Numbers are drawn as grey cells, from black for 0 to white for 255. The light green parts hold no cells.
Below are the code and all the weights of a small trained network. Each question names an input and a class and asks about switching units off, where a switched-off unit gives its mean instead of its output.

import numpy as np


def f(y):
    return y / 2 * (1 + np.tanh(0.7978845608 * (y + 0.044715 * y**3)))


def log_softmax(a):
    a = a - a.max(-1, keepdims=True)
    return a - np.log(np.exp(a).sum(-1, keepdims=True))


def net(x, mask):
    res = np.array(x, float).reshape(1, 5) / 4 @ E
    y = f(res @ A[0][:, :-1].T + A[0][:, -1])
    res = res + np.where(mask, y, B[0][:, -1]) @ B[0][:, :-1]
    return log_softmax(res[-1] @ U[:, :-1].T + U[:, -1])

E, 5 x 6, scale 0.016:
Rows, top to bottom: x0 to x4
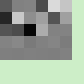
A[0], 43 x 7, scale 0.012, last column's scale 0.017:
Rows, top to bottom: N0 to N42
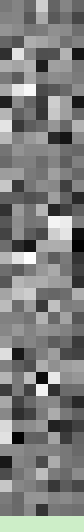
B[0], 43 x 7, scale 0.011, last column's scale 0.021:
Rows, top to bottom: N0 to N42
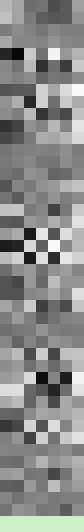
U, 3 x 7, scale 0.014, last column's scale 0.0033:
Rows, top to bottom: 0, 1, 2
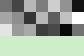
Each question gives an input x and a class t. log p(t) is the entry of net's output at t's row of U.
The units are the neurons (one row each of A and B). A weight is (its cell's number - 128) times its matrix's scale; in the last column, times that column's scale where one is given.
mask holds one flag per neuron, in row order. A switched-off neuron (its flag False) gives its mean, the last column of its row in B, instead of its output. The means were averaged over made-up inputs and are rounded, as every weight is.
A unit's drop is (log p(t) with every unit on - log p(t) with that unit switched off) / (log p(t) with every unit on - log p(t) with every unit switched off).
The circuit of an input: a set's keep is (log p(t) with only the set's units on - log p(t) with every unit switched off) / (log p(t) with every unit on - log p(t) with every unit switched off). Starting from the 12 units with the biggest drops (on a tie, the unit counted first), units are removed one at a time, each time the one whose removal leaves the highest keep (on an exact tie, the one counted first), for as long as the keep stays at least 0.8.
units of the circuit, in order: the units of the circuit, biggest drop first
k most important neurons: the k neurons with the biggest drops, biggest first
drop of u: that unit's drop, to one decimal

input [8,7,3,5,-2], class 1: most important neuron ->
N19
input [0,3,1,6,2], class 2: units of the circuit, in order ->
N7; N36; N11
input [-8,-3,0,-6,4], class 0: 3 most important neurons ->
N35; N21; N40
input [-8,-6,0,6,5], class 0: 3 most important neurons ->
N35; N10; N21
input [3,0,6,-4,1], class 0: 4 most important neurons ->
N20; N21; N29; N36
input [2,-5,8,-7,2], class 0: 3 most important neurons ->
N20; N21; N10
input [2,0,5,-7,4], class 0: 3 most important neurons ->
N20; N21; N29
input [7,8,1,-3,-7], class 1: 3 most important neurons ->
N19; N8; N20
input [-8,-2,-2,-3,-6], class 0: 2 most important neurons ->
N35; N40
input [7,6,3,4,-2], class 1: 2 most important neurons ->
N19; N8
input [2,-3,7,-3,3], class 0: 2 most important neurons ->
N20; N21
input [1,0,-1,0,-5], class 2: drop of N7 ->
0.2
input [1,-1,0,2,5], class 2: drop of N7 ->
0.4
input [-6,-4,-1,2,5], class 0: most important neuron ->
N35
